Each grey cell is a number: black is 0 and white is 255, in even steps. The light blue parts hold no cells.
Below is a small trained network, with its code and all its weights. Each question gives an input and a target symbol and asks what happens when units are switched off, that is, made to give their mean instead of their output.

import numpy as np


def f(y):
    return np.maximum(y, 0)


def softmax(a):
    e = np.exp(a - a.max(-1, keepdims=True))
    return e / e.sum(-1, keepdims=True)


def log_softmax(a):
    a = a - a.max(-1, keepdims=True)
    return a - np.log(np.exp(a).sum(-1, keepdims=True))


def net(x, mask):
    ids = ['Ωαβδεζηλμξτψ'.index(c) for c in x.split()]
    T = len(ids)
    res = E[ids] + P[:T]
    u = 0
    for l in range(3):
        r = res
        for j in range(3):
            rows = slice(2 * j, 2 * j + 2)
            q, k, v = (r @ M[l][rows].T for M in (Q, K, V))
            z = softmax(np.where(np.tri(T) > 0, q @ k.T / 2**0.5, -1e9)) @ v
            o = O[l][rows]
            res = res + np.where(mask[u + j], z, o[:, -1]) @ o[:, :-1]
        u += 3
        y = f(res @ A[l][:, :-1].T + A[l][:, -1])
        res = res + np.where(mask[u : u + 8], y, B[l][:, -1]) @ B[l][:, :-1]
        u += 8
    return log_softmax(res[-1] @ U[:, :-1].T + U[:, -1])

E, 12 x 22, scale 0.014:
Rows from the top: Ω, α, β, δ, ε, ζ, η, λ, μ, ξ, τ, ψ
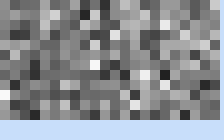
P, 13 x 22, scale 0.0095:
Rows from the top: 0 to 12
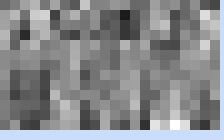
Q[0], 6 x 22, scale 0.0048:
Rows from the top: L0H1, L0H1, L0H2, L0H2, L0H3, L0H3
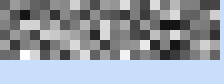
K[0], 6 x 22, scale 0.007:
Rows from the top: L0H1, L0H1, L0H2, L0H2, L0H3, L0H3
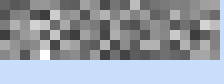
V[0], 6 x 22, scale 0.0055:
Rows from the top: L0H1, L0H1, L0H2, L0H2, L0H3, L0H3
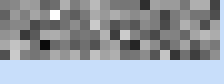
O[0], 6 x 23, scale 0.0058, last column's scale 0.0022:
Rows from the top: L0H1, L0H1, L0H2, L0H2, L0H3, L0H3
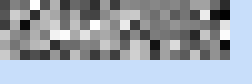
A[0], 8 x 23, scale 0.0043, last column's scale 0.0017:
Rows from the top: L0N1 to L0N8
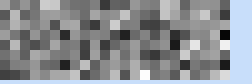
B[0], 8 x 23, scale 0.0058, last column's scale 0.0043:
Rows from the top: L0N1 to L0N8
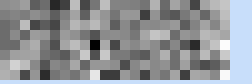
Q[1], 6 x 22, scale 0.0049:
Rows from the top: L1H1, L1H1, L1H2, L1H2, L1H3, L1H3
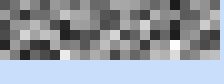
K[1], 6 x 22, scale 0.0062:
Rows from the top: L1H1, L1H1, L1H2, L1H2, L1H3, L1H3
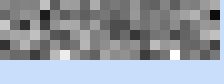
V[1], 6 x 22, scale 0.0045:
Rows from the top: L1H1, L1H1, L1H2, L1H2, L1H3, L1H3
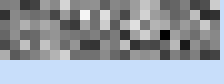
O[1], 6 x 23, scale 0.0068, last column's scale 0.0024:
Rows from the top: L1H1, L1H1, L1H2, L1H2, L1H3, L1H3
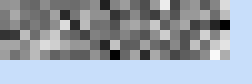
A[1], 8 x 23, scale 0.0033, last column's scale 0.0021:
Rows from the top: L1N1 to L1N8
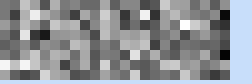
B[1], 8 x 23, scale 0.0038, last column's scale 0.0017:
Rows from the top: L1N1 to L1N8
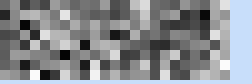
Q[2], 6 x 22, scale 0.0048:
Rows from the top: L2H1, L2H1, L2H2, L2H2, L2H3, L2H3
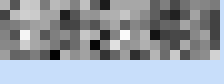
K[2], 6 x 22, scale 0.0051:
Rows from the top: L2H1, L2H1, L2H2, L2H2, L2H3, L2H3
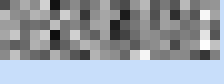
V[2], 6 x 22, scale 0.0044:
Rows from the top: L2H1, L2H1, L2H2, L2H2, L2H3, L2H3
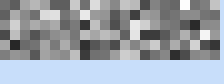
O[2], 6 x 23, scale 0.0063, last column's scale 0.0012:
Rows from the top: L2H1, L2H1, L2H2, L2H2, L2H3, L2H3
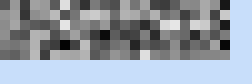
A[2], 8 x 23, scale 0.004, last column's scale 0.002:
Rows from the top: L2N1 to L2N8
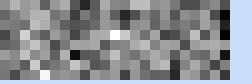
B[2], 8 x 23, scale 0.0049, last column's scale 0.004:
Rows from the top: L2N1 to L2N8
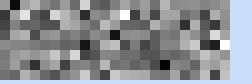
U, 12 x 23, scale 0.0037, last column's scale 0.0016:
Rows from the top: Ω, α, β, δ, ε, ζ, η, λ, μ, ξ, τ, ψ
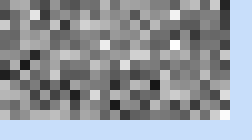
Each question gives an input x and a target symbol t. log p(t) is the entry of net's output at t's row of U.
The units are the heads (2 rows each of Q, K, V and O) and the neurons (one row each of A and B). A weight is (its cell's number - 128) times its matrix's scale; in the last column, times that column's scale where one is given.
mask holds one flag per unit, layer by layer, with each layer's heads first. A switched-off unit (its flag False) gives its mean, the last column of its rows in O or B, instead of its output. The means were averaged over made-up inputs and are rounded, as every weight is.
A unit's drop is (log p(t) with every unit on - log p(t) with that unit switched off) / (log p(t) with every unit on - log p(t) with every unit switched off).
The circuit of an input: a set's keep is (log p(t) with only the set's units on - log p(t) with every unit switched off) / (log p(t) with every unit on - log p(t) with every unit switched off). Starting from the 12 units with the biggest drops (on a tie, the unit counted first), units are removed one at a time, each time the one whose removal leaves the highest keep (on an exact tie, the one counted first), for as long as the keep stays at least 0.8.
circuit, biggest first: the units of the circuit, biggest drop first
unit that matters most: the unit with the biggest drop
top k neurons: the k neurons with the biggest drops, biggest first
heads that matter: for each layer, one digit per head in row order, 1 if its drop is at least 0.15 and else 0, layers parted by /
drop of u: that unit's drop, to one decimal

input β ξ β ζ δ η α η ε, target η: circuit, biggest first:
[L0H2; L2H1]
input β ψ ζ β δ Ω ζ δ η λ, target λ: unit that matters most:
L1H2
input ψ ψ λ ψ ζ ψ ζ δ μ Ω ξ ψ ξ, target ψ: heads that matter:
000 / 001 / 000
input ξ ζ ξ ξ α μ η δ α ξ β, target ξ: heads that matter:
001 / 000 / 001
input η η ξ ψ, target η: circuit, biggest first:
[L2H1; L0H2]
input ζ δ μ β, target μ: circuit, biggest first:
[L0H3; L1H2]
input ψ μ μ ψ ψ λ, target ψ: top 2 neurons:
[L0N8; L0N6]
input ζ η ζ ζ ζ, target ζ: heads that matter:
001 / 001 / 001
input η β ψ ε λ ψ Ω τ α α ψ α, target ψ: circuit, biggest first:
[L1H3; L0N8]
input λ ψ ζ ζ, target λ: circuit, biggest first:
[L1H2; L1H1]
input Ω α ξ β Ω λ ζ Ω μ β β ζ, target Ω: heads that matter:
001 / 100 / 010
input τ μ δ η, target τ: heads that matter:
001 / 011 / 000
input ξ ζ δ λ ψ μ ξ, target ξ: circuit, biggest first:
[L0H3; L2H3; L0N5]
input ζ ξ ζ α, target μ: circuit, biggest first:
[L0H3]
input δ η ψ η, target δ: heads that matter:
000 / 000 / 010
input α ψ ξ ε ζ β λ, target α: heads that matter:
101 / 100 / 001
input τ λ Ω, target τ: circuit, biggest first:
[L1H2; L1H3; L0H3]
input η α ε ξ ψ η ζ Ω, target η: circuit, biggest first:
[L0H2; L2H1]
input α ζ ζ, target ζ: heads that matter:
100 / 001 / 000
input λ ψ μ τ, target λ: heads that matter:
001 / 010 / 000
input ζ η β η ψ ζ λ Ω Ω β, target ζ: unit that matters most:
L2H3
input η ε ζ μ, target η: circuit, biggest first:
[L2H1; L0H2; L0N8]
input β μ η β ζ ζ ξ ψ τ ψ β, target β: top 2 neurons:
[L0N1; L0N5]
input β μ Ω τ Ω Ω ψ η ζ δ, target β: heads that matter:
101 / 010 / 100
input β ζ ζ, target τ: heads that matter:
011 / 010 / 000
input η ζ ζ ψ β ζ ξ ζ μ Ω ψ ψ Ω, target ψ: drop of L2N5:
0.0
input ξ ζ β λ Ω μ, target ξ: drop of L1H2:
0.1
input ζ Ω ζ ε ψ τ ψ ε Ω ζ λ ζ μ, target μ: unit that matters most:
L0H2
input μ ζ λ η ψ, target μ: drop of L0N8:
-0.2
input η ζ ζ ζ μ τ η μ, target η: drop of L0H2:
0.5
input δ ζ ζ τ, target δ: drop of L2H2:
1.3
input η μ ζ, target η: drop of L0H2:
0.4
